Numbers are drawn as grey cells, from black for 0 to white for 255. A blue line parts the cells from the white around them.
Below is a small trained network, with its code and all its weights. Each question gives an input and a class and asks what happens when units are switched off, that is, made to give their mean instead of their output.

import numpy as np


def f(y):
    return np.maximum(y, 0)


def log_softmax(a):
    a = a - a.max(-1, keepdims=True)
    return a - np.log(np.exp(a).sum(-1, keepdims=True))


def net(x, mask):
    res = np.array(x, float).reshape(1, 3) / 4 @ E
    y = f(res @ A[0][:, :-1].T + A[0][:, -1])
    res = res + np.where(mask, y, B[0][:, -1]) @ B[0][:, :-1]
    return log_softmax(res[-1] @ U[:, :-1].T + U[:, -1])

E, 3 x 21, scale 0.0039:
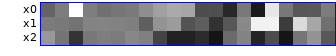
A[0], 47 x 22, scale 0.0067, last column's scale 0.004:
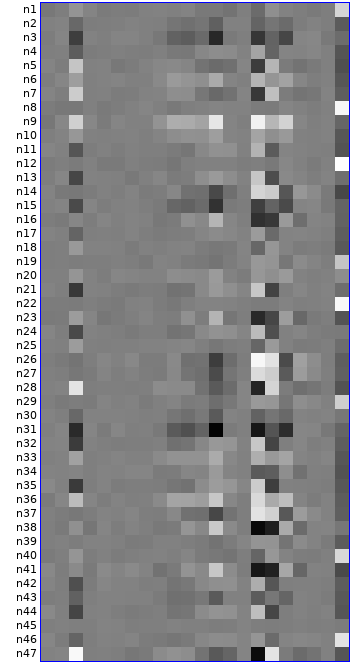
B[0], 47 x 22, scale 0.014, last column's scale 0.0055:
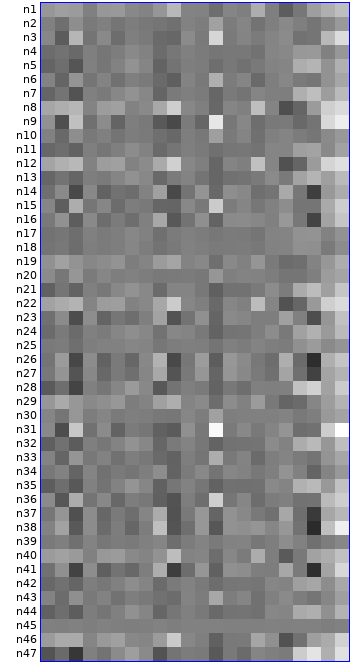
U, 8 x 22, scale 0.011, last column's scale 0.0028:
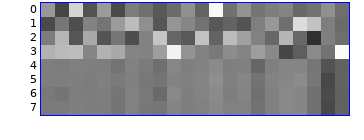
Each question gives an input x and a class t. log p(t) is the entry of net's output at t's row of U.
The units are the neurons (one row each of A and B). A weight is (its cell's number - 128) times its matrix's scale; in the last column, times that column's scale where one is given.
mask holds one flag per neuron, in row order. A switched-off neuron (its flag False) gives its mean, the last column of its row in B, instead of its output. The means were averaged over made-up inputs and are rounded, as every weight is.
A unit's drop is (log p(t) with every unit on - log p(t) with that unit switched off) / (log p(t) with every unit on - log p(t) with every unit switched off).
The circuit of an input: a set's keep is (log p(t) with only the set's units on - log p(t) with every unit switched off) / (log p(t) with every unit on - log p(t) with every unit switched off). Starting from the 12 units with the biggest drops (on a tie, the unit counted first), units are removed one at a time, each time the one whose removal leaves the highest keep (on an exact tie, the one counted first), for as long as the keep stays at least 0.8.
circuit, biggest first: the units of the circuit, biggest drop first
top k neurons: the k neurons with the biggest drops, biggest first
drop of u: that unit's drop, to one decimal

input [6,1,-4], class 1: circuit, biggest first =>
[n47]
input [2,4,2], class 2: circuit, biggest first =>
[n26 n37]
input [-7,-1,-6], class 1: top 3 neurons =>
[n31 n35 n21]
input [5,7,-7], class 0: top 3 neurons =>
[n9 n36 n38]
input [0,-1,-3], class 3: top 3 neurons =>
[n31 n3 n15]
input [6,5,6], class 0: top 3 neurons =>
[n31 n3 n15]
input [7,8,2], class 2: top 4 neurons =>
[n26 n37 n27 n14]
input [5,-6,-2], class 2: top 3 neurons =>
[n38 n41 n23]
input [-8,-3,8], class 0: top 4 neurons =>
[n31 n3 n15 n47]
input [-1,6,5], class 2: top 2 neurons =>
[n26 n37]
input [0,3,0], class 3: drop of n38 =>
0.2
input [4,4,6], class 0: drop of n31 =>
0.1
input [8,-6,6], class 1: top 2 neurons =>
[n47 n28]
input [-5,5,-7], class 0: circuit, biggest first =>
[n9]
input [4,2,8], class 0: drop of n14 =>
0.0
